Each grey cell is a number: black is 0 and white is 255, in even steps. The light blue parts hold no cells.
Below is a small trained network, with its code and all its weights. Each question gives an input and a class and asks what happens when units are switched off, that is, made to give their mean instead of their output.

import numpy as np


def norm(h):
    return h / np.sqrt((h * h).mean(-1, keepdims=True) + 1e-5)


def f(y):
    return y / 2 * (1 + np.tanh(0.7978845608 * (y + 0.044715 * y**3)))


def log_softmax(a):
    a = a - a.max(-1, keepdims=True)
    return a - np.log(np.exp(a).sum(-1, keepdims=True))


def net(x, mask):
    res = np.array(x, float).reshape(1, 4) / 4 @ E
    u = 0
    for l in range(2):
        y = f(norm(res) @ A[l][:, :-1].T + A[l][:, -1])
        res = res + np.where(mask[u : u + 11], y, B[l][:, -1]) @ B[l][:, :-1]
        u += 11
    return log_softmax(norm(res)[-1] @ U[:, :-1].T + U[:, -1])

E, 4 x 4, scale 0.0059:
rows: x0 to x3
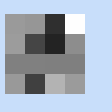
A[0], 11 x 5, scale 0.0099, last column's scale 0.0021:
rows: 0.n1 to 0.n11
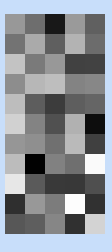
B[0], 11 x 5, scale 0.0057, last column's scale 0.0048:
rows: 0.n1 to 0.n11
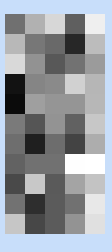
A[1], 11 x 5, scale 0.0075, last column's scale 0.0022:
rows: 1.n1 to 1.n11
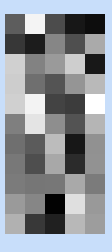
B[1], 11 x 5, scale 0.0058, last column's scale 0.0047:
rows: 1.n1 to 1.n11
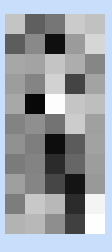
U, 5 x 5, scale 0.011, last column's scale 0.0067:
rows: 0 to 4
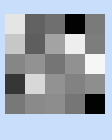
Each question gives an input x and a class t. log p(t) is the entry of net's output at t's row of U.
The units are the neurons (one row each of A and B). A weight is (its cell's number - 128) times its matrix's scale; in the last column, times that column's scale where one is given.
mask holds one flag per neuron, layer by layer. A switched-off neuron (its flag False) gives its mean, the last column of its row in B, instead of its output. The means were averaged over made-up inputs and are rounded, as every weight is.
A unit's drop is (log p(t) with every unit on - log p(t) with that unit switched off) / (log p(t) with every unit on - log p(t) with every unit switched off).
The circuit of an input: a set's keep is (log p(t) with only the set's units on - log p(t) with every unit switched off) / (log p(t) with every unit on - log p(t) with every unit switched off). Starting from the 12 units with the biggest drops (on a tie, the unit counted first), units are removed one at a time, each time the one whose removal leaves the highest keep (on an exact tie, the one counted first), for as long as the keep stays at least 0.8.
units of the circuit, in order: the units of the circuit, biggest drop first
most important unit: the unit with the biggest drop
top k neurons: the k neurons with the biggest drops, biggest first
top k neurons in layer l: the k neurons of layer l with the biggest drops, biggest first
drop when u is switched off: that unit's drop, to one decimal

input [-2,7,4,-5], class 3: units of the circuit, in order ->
(0.n5; 0.n9)
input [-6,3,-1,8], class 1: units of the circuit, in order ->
(0.n8)
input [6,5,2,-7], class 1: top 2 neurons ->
(0.n1; 0.n8)
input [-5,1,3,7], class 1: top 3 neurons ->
(0.n8; 0.n2; 1.n3)
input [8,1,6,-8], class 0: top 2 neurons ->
(0.n10; 0.n7)
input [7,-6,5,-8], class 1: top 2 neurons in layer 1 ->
(1.n5; 1.n1)
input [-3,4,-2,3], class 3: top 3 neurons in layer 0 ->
(0.n9; 0.n8; 0.n5)
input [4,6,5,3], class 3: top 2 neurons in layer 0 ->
(0.n5; 0.n1)
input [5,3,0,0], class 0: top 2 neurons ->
(0.n4; 0.n2)
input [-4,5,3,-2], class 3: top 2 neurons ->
(0.n9; 0.n5)
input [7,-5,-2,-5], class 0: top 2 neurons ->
(0.n10; 0.n2)
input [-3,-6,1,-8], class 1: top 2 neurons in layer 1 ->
(1.n1; 1.n5)
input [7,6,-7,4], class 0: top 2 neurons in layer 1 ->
(1.n11; 1.n10)
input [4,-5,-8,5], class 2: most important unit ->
0.n10
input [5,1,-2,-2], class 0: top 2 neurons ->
(0.n2; 0.n4)
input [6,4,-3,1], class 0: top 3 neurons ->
(0.n4; 1.n11; 0.n2)
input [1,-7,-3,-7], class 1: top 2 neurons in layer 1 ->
(1.n1; 1.n10)
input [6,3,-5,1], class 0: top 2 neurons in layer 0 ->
(0.n4; 0.n2)
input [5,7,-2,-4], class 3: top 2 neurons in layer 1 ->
(1.n10; 1.n7)
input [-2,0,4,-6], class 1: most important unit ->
0.n8
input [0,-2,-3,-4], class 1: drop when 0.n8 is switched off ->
0.8
